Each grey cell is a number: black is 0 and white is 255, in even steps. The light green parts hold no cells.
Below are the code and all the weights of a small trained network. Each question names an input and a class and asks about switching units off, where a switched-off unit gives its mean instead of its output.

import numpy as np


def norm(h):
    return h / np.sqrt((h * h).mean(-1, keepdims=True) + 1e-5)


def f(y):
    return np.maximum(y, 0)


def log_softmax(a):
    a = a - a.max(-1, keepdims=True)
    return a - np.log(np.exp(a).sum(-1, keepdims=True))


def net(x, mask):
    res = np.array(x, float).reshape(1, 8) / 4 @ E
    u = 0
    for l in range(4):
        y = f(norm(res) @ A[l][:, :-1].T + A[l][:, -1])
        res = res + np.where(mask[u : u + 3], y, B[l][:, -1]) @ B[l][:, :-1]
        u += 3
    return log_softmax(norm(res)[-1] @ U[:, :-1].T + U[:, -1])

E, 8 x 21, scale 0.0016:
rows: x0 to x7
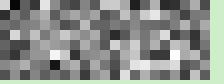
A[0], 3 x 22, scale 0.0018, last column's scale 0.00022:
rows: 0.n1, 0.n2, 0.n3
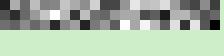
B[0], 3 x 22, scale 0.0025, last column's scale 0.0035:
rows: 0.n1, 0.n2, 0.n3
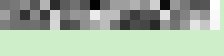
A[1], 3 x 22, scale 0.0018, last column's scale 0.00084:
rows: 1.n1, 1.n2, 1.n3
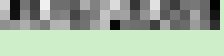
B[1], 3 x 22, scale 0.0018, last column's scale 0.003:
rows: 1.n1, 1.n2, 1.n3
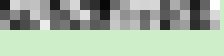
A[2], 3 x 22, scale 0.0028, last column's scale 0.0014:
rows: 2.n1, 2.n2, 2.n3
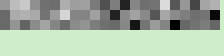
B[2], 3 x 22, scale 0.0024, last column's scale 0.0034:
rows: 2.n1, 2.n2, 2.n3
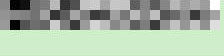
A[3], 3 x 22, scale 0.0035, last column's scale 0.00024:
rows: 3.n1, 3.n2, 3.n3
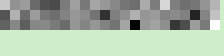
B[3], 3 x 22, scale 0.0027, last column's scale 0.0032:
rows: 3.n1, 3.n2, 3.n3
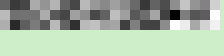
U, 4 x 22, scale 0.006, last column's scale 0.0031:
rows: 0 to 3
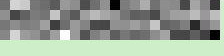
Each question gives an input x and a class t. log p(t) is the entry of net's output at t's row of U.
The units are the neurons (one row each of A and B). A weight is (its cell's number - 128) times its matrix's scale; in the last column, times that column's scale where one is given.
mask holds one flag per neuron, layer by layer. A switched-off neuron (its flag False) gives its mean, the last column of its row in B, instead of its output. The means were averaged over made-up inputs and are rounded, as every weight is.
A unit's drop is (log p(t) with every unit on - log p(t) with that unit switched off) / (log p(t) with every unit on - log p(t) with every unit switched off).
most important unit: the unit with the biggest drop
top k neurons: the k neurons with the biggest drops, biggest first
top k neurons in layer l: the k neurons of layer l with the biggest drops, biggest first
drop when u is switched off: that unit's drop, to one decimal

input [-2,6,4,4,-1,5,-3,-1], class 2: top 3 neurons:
[0.n3, 0.n1, 2.n1]
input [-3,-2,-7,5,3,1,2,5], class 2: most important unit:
3.n2
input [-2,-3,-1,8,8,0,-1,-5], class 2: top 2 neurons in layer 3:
[3.n3, 3.n2]
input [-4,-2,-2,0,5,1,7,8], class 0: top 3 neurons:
[0.n3, 1.n1, 1.n2]
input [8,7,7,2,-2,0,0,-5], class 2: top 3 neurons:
[1.n1, 0.n3, 1.n2]
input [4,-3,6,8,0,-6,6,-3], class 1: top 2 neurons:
[2.n1, 2.n3]
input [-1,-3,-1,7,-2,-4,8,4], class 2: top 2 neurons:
[0.n1, 0.n2]
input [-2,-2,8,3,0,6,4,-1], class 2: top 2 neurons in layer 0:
[0.n3, 0.n1]
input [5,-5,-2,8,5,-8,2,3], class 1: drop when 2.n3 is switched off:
0.1
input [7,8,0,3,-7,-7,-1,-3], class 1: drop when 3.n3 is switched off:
0.1
